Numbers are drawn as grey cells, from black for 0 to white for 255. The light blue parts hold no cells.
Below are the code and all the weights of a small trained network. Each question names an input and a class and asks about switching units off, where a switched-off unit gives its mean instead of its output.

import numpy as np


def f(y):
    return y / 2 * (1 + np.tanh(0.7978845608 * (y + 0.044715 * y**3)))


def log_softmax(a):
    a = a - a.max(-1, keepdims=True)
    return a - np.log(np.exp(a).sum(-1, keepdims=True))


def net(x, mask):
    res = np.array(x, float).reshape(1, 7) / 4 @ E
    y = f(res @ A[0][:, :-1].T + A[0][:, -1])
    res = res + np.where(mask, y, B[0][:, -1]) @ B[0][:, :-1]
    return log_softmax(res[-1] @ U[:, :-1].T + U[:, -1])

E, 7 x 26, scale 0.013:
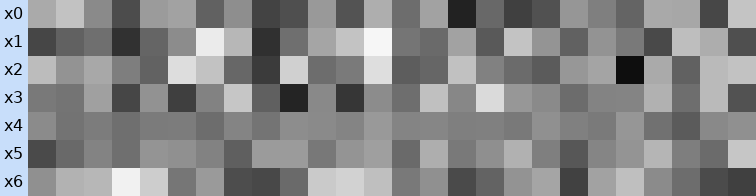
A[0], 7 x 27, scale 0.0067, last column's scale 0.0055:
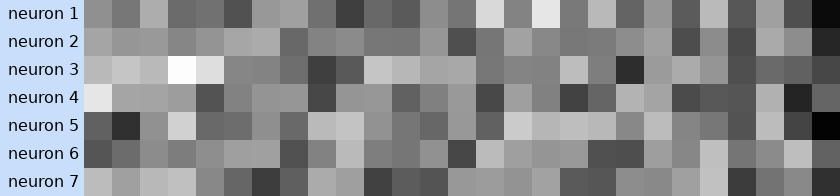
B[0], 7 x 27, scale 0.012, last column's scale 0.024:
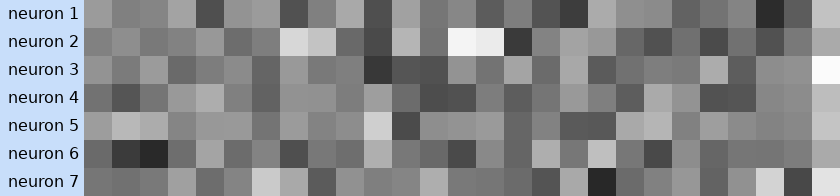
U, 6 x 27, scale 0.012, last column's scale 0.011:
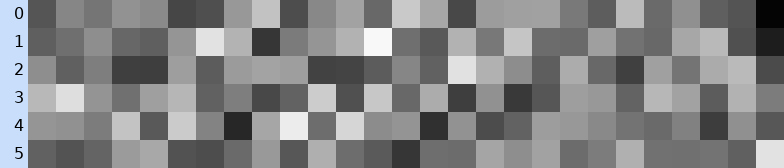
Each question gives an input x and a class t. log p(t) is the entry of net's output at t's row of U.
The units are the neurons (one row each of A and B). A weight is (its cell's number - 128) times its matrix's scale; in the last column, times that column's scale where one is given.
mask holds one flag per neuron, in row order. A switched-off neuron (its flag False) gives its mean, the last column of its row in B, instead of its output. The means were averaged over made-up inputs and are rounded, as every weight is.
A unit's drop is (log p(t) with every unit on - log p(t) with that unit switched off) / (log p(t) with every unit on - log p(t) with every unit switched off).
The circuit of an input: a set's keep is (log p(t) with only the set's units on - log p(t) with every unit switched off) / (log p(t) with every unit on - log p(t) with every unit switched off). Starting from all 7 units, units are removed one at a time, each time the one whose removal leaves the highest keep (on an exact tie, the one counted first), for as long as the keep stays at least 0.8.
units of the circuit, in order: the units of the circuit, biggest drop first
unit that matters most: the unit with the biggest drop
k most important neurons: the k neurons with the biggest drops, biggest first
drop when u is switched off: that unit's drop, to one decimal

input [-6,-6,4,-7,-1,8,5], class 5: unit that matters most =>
neuron 6
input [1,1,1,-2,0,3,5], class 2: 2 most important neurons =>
neuron 3; neuron 7
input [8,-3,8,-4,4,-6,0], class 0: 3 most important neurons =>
neuron 2; neuron 4; neuron 5
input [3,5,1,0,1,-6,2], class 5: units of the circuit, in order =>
neuron 7; neuron 4
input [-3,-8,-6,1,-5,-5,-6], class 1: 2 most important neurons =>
neuron 7; neuron 3
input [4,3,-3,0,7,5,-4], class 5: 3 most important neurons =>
neuron 3; neuron 7; neuron 5
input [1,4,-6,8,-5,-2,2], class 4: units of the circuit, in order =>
neuron 1; neuron 2
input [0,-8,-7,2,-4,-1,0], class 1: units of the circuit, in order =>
neuron 7; neuron 2
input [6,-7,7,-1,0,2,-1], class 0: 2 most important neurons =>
neuron 2; neuron 6
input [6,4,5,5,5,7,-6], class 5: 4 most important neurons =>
neuron 6; neuron 3; neuron 5; neuron 7
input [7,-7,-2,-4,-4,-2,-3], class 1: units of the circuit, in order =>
neuron 7; neuron 5
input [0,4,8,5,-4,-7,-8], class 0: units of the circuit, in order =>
neuron 2; neuron 4
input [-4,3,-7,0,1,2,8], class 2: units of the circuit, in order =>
neuron 3; neuron 2
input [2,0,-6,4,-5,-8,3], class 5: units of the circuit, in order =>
neuron 2
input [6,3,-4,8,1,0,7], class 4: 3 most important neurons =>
neuron 1; neuron 5; neuron 7
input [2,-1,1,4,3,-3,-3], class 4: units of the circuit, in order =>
neuron 3; neuron 1; neuron 5
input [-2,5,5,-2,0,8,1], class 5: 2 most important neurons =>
neuron 6; neuron 7
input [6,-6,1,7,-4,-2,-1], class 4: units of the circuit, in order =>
neuron 1; neuron 5
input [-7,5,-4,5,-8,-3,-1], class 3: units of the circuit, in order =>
neuron 5; neuron 7
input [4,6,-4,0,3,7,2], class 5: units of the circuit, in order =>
neuron 7; neuron 2
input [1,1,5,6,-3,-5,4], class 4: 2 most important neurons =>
neuron 1; neuron 6
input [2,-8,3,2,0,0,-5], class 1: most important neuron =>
neuron 7
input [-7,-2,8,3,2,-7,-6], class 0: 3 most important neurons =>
neuron 2; neuron 4; neuron 3
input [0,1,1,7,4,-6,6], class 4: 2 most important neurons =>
neuron 1; neuron 6
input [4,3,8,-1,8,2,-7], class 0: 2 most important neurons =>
neuron 2; neuron 3
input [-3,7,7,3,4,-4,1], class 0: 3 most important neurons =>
neuron 2; neuron 7; neuron 4
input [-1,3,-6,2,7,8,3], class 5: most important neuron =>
neuron 2
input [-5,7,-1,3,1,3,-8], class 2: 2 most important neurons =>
neuron 7; neuron 5
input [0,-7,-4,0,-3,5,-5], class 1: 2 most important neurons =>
neuron 7; neuron 3
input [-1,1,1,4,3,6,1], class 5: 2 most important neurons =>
neuron 6; neuron 7
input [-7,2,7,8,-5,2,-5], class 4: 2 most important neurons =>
neuron 1; neuron 3
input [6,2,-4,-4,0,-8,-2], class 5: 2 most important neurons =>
neuron 5; neuron 2
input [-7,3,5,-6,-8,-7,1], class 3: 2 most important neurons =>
neuron 5; neuron 1
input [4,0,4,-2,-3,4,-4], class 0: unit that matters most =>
neuron 3
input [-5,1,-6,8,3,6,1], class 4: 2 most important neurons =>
neuron 1; neuron 2
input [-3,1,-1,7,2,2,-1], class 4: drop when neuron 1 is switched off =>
0.6
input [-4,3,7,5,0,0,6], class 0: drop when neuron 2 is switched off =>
0.5
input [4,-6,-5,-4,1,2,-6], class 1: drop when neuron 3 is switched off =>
0.3
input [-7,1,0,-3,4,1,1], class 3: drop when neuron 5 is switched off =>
0.6
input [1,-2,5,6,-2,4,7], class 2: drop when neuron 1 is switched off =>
0.0
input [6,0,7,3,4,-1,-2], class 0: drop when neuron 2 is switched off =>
0.5
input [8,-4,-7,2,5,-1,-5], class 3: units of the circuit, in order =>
neuron 2
